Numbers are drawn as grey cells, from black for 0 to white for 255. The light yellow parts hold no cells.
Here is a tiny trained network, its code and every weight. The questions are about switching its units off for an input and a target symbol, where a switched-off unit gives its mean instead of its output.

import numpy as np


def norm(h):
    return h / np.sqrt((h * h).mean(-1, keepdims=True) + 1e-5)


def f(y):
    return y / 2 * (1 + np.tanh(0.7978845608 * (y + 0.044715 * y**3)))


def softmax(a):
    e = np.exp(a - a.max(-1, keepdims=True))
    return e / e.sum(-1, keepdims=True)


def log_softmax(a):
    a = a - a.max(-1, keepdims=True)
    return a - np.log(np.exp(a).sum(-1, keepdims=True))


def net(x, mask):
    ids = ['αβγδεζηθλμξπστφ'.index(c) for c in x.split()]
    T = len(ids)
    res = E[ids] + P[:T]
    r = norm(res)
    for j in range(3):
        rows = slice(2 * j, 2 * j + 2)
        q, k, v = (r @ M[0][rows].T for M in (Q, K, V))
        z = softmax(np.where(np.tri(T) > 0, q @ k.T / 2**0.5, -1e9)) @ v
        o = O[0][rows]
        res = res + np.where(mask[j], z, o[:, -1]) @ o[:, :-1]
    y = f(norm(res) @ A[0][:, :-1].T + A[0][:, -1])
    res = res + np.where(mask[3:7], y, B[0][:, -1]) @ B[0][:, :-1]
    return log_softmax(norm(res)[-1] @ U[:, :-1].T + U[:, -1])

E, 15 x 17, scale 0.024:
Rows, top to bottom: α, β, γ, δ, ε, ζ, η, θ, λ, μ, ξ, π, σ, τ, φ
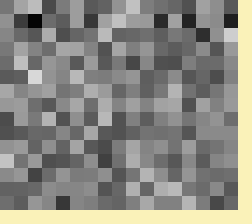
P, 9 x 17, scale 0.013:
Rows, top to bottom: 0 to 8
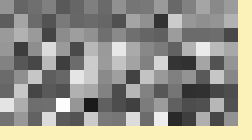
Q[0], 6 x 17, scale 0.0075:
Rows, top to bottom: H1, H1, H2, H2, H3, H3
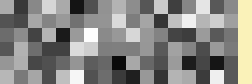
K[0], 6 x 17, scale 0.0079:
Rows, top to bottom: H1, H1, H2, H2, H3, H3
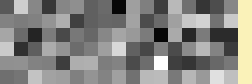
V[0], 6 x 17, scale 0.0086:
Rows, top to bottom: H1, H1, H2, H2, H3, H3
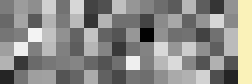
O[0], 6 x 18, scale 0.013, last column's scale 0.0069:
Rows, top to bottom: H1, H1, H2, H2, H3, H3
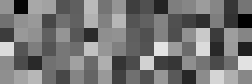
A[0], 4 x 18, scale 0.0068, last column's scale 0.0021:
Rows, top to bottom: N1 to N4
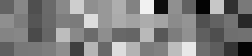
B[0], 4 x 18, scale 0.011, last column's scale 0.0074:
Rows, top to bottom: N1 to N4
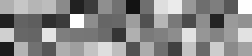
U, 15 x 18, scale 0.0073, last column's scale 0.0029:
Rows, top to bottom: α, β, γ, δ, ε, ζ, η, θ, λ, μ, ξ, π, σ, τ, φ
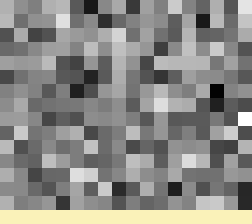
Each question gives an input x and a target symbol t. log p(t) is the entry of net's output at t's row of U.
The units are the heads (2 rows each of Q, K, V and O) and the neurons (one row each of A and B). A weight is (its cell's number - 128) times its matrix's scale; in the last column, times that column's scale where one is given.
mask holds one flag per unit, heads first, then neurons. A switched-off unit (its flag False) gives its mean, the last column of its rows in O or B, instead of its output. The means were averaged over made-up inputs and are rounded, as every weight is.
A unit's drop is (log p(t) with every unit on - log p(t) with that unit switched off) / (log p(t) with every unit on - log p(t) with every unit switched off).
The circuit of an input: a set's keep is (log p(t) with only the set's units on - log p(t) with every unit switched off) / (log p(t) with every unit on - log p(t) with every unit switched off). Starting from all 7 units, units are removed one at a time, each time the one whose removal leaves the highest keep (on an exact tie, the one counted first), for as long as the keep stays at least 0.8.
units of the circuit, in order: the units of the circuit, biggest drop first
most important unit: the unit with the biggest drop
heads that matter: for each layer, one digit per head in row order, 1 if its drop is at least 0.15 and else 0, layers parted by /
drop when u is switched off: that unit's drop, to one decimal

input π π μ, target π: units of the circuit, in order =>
(H1)
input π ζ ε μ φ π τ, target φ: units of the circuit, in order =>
(H3 H1)
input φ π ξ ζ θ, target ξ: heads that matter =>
100
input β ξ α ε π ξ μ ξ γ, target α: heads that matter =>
010
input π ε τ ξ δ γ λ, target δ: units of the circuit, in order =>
(H3 N4 H1)
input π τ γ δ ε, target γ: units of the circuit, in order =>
(H3 N4)
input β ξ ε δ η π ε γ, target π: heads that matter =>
011
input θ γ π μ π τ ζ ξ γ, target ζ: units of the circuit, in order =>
(H2 H1)
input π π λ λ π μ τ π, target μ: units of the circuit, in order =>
(H3 H1)
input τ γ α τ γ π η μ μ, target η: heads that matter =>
010
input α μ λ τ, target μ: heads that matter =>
100
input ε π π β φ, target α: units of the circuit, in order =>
(H2 N1)
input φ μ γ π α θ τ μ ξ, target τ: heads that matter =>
001
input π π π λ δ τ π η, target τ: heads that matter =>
011
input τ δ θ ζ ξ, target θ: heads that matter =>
100
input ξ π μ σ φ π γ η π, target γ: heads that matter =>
001
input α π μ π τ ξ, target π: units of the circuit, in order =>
(H1 H3)
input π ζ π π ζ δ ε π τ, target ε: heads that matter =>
011
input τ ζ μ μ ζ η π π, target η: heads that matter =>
010
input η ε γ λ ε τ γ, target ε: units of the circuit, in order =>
(H3)
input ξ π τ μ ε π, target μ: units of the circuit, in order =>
(H1)
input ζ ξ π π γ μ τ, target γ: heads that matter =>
011
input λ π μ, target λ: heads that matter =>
100
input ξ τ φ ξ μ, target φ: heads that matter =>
101
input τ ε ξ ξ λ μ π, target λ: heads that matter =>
100
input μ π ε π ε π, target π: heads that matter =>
000
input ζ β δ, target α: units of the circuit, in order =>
(N1)
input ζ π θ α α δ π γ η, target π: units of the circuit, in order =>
(H3 H1)
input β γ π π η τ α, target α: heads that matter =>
000
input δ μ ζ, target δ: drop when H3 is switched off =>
0.7
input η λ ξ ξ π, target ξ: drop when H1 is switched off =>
0.5
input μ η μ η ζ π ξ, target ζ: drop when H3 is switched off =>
0.1
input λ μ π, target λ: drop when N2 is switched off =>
0.0
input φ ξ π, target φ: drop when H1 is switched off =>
0.2
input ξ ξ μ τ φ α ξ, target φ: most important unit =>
H3
